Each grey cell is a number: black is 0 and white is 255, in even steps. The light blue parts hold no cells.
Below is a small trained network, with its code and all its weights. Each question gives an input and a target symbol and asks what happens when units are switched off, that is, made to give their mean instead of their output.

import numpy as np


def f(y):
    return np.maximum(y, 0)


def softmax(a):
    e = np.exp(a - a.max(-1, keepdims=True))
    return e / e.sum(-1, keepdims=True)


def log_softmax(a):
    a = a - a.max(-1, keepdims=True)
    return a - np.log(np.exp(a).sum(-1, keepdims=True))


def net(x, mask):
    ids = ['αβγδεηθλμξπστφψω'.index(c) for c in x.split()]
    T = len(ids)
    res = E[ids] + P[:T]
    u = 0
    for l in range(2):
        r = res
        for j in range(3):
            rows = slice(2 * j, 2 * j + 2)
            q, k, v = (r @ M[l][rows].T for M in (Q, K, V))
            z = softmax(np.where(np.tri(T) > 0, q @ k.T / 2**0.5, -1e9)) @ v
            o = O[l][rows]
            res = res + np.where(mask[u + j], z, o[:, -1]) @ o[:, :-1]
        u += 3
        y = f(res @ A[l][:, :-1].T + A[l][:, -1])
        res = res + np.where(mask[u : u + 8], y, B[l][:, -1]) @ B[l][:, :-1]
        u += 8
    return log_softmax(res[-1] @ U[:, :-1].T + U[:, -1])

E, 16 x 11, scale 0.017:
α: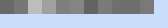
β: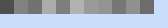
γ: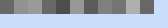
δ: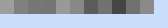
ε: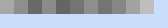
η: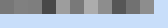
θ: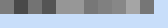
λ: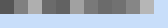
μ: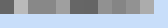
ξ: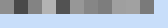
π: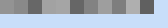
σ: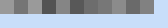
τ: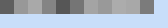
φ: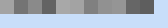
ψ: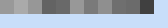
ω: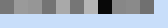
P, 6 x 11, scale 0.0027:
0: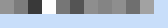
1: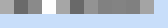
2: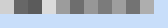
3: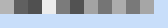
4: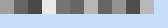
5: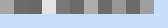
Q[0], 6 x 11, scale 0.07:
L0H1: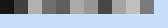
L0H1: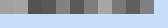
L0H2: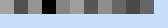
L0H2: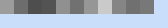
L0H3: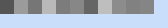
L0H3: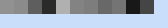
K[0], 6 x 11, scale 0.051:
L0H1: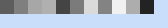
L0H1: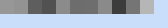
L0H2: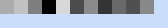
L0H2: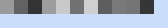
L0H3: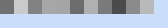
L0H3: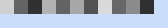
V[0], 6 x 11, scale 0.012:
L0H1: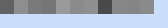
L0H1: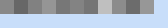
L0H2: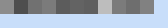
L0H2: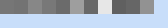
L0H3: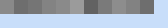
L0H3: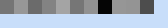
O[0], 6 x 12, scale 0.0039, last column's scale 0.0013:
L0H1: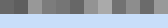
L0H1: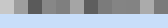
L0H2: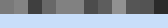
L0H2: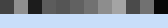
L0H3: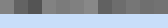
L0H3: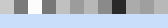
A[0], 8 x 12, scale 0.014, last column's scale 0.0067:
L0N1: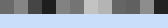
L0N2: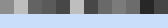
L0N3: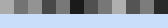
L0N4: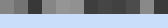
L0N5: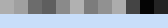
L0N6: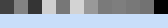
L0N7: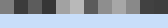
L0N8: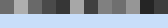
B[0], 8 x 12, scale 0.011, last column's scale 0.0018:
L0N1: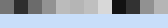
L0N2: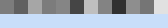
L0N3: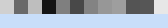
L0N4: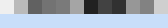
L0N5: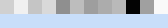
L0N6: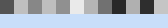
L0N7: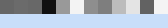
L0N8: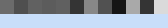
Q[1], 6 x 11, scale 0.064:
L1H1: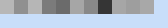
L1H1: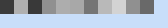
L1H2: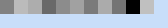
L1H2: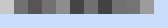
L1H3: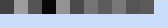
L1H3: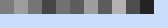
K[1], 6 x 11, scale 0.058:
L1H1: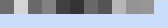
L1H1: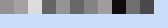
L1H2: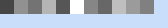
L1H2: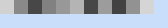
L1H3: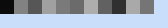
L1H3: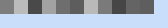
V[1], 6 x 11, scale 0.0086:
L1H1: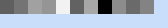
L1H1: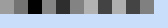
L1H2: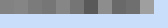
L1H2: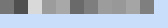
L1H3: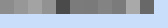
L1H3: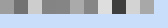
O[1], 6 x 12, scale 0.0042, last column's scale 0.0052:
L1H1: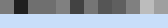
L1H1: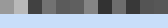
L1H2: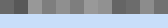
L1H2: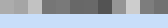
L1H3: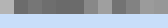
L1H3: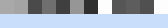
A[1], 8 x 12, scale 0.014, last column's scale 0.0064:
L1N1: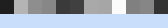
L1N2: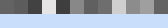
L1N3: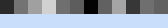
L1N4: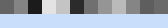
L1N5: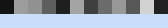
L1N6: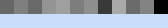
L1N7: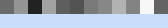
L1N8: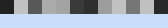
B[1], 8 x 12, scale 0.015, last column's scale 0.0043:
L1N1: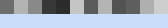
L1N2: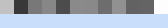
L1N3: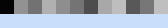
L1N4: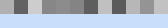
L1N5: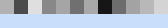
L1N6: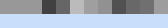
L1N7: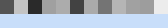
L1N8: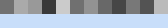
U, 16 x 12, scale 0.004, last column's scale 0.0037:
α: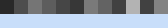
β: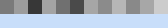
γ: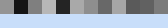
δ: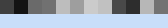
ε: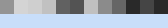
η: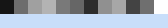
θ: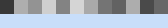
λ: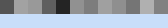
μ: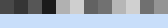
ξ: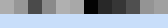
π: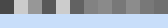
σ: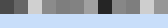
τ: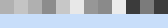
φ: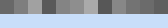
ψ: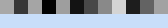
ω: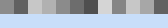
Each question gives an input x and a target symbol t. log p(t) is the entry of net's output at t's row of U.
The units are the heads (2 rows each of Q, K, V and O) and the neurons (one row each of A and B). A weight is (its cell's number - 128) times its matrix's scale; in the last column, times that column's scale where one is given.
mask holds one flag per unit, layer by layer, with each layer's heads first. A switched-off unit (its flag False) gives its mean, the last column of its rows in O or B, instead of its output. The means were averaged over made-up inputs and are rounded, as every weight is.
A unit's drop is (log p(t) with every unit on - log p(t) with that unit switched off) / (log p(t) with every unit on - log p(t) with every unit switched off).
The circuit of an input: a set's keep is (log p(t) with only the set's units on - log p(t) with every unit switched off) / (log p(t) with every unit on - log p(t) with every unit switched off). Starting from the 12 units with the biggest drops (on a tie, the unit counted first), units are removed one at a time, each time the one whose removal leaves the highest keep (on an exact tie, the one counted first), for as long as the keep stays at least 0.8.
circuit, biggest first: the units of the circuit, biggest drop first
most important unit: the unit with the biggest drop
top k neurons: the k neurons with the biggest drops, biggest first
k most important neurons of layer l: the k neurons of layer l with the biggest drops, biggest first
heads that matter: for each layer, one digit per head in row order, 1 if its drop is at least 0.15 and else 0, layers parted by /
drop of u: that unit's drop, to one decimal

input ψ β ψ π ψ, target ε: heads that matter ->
000 / 000
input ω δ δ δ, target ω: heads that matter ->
010 / 100
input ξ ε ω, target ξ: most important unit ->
L0N4
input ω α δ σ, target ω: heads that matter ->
010 / 100
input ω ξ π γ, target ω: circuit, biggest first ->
(L0H3; L1H1; L1H3)
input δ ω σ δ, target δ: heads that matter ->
010 / 110
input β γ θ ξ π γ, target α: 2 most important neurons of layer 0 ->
(L0N8; L0N2)
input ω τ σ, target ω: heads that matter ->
011 / 100
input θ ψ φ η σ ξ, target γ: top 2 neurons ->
(L1N2; L0N2)
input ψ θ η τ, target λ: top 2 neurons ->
(L1N1; L0N4)
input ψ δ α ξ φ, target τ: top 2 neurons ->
(L0N5; L0N7)
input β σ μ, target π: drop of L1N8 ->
0.9
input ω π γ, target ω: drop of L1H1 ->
0.3
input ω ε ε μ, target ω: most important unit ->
L0H3
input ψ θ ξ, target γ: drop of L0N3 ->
0.1
